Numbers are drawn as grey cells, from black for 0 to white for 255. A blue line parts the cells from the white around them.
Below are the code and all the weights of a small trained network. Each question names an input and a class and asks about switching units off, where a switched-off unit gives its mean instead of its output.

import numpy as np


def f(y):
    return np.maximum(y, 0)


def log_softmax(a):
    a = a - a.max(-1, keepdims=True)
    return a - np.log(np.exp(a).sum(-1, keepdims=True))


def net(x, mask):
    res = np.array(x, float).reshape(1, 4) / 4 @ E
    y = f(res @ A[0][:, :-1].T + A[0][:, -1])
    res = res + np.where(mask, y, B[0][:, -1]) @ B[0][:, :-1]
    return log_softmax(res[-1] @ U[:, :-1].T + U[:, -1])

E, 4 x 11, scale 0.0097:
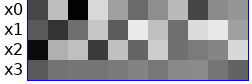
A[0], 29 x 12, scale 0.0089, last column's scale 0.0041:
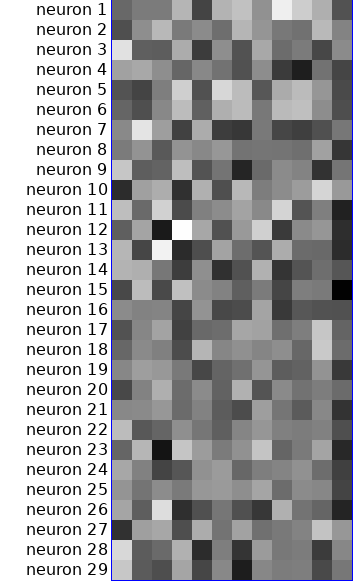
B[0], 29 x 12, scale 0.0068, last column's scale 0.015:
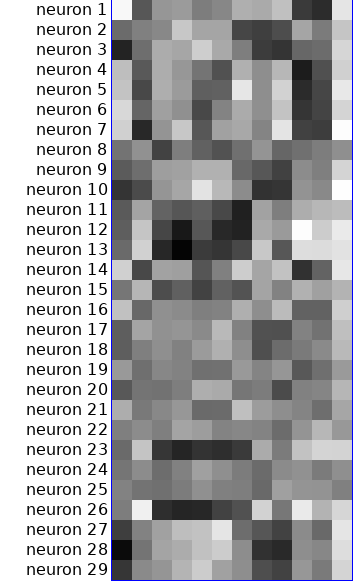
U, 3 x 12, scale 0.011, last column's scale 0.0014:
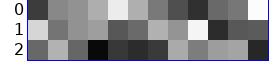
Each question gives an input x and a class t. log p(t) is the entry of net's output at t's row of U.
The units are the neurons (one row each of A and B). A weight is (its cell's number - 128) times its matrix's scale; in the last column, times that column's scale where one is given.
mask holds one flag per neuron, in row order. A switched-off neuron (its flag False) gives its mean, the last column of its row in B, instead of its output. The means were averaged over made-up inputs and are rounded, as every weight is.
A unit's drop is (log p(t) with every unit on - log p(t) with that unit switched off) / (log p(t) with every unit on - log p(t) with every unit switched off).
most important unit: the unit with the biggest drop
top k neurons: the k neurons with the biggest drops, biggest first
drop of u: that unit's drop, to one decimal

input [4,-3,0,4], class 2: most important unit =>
neuron 12
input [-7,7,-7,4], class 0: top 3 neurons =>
(neuron 28; neuron 3; neuron 29)
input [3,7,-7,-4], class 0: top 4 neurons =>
(neuron 28; neuron 3; neuron 29; neuron 9)
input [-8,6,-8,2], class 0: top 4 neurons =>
(neuron 28; neuron 3; neuron 29; neuron 9)
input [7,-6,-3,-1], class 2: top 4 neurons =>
(neuron 12; neuron 23; neuron 15; neuron 5)
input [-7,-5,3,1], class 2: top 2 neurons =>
(neuron 13; neuron 26)
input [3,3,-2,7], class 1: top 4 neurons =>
(neuron 13; neuron 26; neuron 10; neuron 5)
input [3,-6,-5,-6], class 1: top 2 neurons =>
(neuron 14; neuron 7)
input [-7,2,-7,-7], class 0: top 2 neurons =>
(neuron 28; neuron 3)
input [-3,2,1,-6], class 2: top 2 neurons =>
(neuron 7; neuron 14)
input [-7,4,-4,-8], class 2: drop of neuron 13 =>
0.1
